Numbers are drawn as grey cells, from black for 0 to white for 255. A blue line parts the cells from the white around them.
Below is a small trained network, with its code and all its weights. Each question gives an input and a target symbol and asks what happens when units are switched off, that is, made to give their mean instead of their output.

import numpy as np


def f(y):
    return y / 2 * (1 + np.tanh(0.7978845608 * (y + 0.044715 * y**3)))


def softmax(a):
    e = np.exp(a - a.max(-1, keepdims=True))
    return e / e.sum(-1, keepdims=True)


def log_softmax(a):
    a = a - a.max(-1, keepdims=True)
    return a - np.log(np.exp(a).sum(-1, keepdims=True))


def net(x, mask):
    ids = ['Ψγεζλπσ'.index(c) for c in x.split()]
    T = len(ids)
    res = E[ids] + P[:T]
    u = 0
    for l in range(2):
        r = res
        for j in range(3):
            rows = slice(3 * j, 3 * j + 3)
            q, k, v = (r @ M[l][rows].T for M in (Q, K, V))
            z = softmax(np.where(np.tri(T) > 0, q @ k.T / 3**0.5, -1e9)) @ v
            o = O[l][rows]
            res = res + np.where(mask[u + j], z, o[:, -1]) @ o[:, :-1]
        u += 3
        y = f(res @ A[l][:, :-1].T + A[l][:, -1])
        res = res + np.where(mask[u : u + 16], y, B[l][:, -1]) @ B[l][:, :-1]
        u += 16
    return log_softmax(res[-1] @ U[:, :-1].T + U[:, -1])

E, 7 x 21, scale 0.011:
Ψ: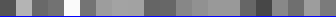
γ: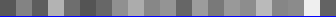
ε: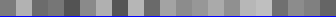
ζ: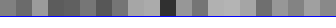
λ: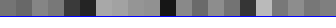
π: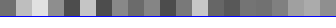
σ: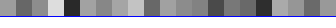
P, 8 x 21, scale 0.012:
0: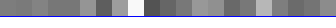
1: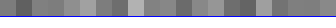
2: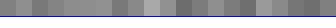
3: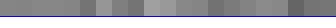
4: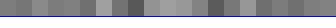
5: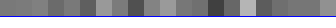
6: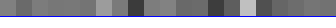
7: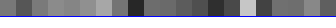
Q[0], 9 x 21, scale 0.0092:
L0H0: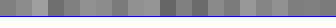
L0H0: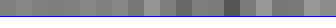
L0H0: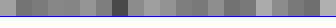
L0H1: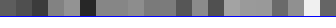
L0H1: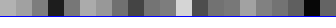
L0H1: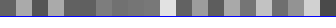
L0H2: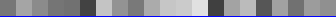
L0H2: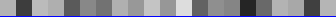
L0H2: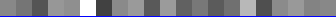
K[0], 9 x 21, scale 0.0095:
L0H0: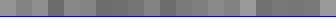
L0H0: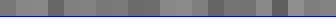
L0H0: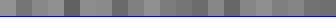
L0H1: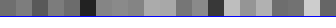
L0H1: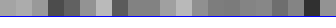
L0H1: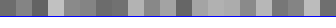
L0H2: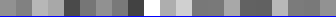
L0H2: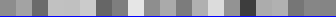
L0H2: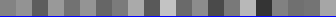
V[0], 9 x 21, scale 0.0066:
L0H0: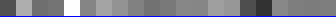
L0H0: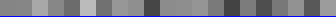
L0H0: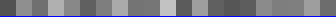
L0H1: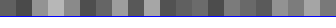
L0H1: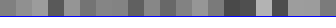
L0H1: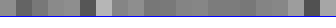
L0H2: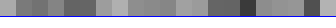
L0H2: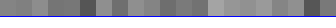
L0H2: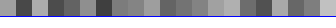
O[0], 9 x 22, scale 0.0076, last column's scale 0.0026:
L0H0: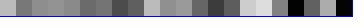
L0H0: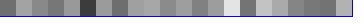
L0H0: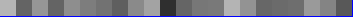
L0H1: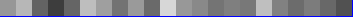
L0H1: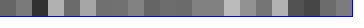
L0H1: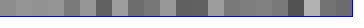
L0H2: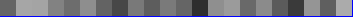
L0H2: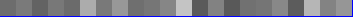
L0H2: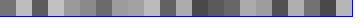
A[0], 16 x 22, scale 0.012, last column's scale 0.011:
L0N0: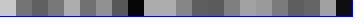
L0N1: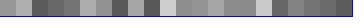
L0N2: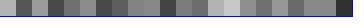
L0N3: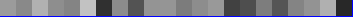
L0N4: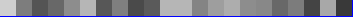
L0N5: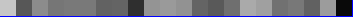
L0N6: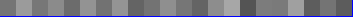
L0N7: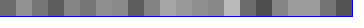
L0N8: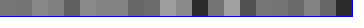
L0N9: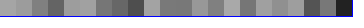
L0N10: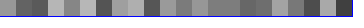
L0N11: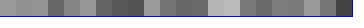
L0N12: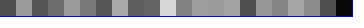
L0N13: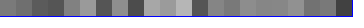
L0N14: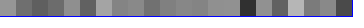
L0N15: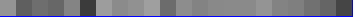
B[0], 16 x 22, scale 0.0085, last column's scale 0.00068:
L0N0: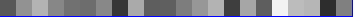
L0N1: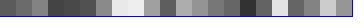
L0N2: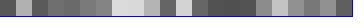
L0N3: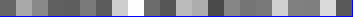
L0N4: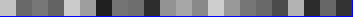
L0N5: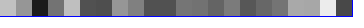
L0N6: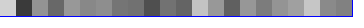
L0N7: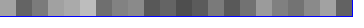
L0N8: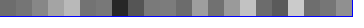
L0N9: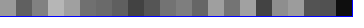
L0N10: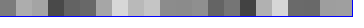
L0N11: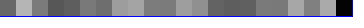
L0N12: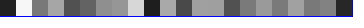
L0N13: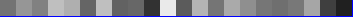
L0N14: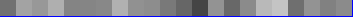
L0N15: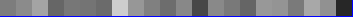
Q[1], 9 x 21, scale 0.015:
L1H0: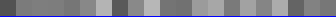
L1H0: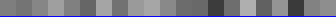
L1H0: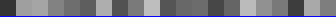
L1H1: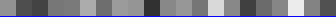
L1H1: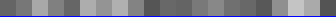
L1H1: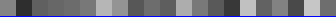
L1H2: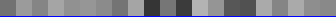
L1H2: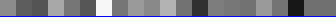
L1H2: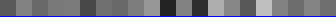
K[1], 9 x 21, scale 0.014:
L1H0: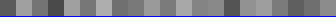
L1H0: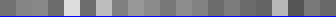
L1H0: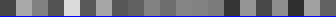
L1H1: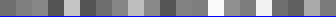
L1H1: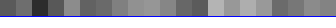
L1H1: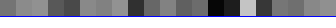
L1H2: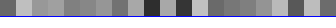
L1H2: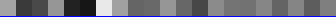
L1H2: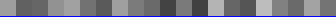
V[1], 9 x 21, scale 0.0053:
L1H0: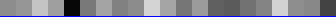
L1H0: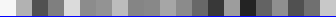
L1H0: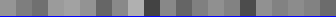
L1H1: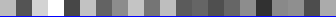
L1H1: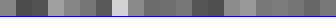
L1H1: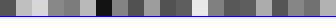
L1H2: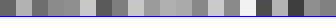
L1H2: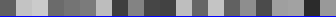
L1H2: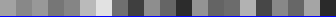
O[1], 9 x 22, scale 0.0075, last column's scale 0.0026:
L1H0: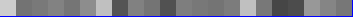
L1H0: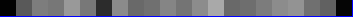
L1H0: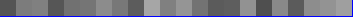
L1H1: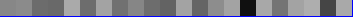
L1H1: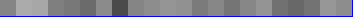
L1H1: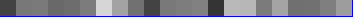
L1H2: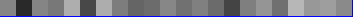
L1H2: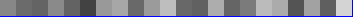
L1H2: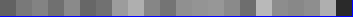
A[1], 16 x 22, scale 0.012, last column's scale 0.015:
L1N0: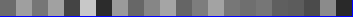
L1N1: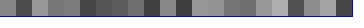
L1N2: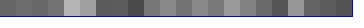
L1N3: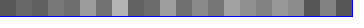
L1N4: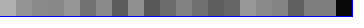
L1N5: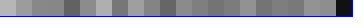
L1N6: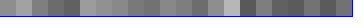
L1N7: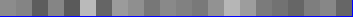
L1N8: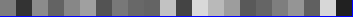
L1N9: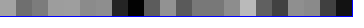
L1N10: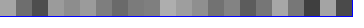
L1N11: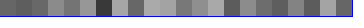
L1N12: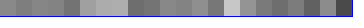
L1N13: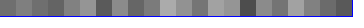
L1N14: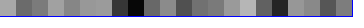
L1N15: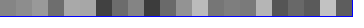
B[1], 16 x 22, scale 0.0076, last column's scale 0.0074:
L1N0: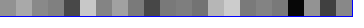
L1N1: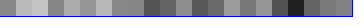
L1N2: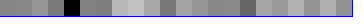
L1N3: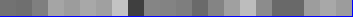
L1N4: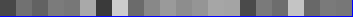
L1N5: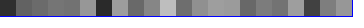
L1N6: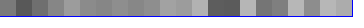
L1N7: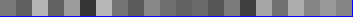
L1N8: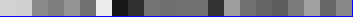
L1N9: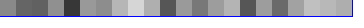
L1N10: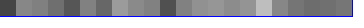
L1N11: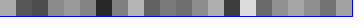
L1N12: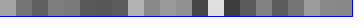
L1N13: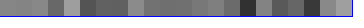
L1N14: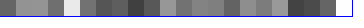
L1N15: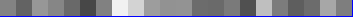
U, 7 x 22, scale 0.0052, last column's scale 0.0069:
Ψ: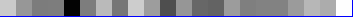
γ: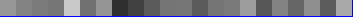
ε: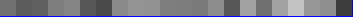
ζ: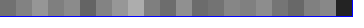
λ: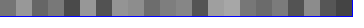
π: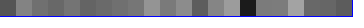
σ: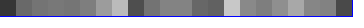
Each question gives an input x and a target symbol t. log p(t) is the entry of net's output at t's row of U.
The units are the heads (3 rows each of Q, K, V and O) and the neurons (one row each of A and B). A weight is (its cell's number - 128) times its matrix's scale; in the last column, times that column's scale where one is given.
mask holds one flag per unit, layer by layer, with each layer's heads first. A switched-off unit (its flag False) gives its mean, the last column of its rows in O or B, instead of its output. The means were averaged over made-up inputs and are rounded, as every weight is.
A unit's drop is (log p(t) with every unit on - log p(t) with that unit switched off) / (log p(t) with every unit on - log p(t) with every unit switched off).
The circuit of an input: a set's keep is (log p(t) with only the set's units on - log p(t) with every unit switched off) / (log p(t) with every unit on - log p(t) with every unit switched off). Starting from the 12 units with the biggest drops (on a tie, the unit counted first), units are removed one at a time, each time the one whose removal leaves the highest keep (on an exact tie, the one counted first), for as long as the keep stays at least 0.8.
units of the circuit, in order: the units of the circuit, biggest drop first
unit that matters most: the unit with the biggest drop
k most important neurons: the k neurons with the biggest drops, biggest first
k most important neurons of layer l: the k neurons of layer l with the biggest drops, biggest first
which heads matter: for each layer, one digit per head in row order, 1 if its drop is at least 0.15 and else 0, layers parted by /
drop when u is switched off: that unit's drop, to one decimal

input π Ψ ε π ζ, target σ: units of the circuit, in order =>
L1H0, L1H1, L1N3
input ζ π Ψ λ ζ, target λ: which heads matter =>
100 / 111
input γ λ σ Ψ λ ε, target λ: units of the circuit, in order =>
L1H0, L1N0, L1H2, L0H2
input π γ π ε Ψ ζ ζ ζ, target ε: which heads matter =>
000 / 110
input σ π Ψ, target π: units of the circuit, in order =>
L0H0, L1H0, L1H1, L1N13
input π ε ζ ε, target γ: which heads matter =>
010 / 001
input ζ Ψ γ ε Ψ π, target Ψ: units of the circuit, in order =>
L0N3, L1N14
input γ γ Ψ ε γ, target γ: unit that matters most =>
L0H2
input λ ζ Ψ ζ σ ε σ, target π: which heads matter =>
000 / 110
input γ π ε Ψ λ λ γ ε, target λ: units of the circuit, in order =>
L1H0, L1N0, L1H2, L1H1
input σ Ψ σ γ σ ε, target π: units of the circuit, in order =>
L1H0, L1H1, L1N13
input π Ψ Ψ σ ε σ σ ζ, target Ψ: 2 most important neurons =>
L0N0, L0N2
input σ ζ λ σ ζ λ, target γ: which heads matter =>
011 / 000
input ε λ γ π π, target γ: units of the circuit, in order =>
L1N14, L1H0
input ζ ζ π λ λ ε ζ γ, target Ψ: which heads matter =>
010 / 000
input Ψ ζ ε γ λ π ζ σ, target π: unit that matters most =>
L1H1
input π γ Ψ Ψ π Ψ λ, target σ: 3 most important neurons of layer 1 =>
L1N5, L1N4, L1N6
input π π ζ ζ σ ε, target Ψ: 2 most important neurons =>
L0N1, L1N14
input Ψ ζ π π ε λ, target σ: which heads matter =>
100 / 110
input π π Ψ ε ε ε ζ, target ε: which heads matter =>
000 / 100
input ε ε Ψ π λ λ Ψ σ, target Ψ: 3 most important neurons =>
L0N0, L1N14, L0N10
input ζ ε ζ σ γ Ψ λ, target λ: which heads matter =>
000 / 111
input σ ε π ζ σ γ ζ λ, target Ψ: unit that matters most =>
L1H2
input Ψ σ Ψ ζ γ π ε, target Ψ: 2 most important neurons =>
L0N1, L0N0
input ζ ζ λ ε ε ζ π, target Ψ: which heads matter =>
000 / 101
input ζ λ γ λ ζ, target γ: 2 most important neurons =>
L1N14, L1N2
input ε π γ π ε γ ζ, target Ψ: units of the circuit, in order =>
L1N14, L0N2
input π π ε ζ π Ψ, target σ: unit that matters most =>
L1H0
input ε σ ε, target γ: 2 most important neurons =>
L1N14, L0N10
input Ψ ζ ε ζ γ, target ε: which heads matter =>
100 / 110
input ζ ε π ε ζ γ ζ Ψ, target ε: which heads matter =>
000 / 110
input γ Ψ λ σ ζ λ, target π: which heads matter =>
100 / 110
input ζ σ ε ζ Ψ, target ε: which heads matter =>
100 / 110
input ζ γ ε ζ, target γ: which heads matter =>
101 / 001
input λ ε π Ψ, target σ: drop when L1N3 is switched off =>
0.3
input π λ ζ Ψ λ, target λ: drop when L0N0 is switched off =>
0.1
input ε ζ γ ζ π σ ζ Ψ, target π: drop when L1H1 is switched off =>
0.5
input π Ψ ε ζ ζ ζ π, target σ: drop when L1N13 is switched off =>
0.0
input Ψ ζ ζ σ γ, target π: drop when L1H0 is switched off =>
0.8
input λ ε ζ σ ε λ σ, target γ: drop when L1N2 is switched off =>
0.1
